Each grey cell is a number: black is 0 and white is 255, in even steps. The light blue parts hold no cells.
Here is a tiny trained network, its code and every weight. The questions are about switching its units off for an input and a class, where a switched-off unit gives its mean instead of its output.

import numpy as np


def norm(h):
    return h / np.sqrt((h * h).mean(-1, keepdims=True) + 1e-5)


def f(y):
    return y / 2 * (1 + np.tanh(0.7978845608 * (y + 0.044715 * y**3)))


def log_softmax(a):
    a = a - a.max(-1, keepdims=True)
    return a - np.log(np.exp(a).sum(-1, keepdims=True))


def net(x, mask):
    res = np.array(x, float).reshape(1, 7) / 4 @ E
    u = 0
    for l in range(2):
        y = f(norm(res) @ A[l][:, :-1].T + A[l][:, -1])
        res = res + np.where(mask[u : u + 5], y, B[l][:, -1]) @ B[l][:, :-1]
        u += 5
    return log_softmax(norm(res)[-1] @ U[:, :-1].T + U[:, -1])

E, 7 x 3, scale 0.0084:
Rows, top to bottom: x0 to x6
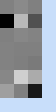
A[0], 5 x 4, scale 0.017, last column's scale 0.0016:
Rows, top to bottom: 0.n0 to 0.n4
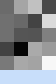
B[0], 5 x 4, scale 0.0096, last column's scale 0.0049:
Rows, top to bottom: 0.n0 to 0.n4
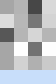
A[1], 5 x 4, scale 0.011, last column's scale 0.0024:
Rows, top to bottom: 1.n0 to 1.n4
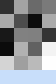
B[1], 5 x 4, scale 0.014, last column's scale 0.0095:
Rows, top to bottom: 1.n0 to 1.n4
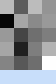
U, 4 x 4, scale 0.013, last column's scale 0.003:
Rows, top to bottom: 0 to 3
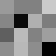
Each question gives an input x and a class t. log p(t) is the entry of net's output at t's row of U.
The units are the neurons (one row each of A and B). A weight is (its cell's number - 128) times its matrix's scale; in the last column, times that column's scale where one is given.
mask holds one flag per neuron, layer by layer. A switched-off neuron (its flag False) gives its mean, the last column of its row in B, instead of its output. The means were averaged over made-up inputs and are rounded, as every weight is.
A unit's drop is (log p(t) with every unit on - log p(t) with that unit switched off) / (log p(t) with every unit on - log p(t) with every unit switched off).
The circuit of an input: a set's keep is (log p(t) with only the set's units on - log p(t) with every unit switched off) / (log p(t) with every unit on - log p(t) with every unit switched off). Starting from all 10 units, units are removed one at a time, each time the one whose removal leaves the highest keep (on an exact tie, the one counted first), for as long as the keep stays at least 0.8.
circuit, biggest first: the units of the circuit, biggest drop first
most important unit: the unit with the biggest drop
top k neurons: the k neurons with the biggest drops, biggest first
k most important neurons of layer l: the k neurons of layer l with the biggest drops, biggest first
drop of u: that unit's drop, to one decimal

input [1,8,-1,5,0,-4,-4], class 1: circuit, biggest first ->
(1.n3)
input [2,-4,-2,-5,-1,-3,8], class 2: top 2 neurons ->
(1.n1, 1.n3)
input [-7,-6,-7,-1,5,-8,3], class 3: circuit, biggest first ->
(0.n3, 1.n3)
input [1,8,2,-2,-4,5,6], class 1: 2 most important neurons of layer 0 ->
(0.n3, 0.n0)
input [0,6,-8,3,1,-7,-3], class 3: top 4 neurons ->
(0.n3, 0.n1, 1.n4, 0.n2)
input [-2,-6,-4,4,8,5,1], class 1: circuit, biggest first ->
(0.n3, 0.n1)
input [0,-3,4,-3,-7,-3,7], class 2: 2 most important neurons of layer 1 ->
(1.n1, 1.n3)
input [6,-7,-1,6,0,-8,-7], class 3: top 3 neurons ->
(0.n3, 1.n3, 1.n0)
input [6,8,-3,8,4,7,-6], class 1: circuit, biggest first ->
(1.n3, 0.n3)
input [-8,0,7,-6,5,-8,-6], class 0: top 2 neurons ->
(0.n3, 1.n1)
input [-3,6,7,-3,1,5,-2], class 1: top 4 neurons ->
(1.n3, 0.n3, 0.n1, 1.n0)
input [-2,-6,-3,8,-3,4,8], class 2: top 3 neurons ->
(1.n1, 1.n3, 0.n4)
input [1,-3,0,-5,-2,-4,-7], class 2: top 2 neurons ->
(0.n3, 1.n3)
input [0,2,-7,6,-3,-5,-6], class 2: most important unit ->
0.n3
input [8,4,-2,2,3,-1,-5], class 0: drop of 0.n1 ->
0.2
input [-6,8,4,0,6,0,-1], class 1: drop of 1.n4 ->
0.0
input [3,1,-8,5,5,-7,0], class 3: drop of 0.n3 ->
0.1
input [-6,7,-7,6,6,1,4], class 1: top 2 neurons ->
(1.n3, 0.n3)
